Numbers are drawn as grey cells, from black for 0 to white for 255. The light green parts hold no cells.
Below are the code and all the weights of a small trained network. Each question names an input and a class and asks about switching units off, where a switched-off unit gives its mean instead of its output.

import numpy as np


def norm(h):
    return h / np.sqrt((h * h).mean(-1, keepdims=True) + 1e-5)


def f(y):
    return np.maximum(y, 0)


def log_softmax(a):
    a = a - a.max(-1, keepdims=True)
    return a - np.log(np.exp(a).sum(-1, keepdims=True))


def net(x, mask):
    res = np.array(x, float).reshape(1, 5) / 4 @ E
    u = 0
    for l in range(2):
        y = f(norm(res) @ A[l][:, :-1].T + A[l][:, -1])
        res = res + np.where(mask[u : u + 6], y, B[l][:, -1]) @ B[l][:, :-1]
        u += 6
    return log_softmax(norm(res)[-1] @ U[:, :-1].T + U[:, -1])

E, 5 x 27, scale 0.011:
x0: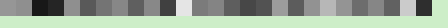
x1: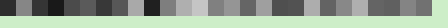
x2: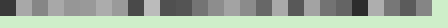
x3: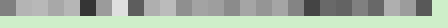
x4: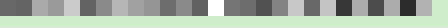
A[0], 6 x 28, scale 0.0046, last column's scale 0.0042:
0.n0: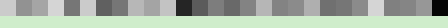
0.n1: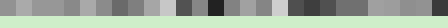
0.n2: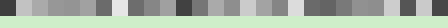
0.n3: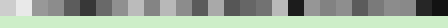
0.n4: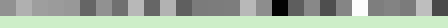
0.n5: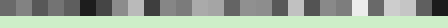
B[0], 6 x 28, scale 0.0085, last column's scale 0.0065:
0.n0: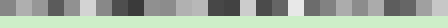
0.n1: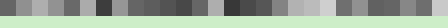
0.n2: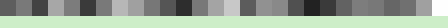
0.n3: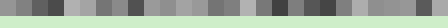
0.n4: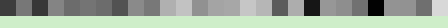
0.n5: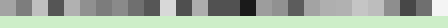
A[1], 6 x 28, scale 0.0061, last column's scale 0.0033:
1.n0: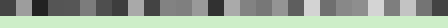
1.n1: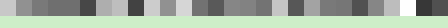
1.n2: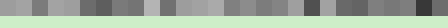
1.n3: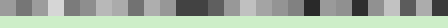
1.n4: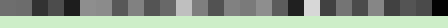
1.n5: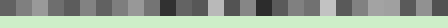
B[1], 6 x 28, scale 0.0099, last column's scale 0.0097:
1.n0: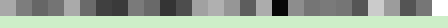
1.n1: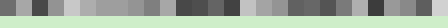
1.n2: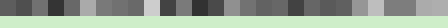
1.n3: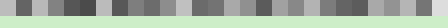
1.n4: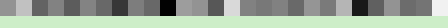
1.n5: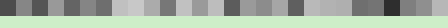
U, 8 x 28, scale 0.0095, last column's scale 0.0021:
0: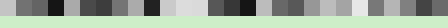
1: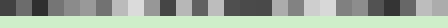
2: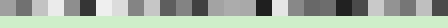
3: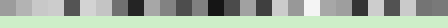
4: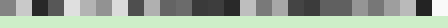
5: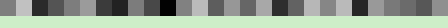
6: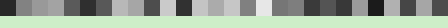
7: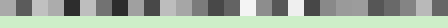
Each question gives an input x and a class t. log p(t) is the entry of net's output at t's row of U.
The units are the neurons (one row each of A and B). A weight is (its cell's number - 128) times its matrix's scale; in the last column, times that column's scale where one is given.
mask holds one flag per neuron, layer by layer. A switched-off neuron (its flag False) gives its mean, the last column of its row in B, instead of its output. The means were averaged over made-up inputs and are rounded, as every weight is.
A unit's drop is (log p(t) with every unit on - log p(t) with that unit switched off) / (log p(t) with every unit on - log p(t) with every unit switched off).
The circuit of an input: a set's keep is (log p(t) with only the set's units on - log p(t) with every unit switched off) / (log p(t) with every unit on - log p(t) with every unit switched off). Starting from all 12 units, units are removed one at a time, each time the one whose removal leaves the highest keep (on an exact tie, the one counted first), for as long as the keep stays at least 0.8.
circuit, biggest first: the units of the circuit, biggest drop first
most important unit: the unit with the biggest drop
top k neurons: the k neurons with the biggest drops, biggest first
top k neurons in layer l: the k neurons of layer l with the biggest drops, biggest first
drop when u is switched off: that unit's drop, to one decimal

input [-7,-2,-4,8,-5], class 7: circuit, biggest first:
0.n0
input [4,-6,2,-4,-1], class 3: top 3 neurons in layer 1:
1.n3, 1.n0, 1.n5
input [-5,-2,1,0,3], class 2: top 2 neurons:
1.n3, 0.n2
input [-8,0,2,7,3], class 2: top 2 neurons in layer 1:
1.n3, 1.n0
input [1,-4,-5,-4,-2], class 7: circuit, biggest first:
1.n4, 1.n0
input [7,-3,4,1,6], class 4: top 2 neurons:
1.n1, 0.n1
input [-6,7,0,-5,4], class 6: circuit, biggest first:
0.n4, 1.n4
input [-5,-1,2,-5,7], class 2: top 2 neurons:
1.n3, 0.n2
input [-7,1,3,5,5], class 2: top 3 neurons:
1.n3, 1.n0, 0.n5
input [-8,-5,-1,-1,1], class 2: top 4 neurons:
0.n2, 1.n3, 0.n5, 1.n0
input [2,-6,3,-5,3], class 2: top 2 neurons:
1.n3, 0.n1
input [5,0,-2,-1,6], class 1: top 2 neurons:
1.n5, 1.n0
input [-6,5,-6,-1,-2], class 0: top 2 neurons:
0.n5, 0.n2
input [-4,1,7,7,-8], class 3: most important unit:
0.n1
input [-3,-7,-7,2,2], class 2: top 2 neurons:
0.n2, 1.n3
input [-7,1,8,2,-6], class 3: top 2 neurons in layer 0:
0.n1, 0.n0
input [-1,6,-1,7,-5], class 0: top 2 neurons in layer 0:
0.n5, 0.n3
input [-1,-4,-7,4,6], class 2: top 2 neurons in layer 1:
1.n3, 1.n0
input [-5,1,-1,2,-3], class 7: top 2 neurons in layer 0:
0.n0, 0.n5
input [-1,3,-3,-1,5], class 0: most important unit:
0.n5
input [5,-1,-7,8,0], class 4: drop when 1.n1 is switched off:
0.9
